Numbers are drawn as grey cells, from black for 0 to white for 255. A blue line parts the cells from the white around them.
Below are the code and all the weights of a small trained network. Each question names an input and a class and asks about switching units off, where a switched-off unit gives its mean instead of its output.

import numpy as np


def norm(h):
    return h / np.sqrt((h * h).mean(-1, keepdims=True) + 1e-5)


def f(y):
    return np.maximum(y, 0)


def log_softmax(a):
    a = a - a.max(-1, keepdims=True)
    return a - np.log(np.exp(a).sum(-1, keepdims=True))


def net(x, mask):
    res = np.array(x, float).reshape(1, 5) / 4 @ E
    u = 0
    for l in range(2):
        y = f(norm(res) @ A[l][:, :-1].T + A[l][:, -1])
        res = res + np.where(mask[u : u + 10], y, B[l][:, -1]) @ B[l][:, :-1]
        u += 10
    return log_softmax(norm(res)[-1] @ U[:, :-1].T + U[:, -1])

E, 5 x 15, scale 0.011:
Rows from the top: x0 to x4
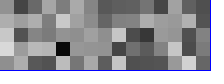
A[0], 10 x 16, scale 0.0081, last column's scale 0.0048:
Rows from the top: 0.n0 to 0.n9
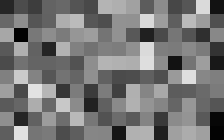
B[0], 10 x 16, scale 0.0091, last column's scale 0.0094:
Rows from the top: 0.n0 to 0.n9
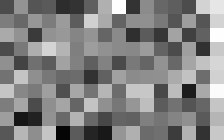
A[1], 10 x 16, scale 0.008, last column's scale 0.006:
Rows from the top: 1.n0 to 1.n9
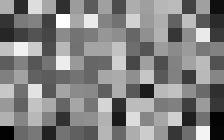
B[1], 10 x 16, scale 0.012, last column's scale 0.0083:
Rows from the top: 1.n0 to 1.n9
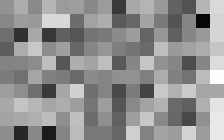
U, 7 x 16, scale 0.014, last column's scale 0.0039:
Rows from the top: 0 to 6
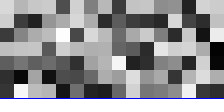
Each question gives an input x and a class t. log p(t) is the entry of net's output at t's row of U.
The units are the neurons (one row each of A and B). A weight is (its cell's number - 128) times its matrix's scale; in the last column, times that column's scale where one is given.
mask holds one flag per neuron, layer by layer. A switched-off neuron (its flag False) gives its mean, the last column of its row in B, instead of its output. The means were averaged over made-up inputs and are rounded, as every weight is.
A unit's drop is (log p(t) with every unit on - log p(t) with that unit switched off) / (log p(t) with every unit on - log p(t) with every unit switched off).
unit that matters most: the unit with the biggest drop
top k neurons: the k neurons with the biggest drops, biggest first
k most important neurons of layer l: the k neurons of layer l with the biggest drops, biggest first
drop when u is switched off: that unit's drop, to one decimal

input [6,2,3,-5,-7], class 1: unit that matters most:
0.n2
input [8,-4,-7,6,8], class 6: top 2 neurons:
[0.n9 0.n5]
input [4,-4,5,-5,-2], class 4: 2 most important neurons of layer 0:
[0.n0 0.n2]
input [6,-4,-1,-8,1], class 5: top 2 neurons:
[0.n0 1.n2]
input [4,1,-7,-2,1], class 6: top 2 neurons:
[0.n9 0.n5]
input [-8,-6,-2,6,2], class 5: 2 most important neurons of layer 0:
[0.n2 0.n0]
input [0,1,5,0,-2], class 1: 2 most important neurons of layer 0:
[0.n2 0.n0]
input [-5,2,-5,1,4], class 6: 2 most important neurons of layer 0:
[0.n9 0.n5]
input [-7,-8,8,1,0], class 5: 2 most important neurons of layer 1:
[1.n2 1.n9]
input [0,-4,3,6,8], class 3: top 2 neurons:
[1.n3 1.n6]
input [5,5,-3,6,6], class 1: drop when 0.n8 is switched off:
0.3
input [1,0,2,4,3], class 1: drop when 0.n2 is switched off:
0.3
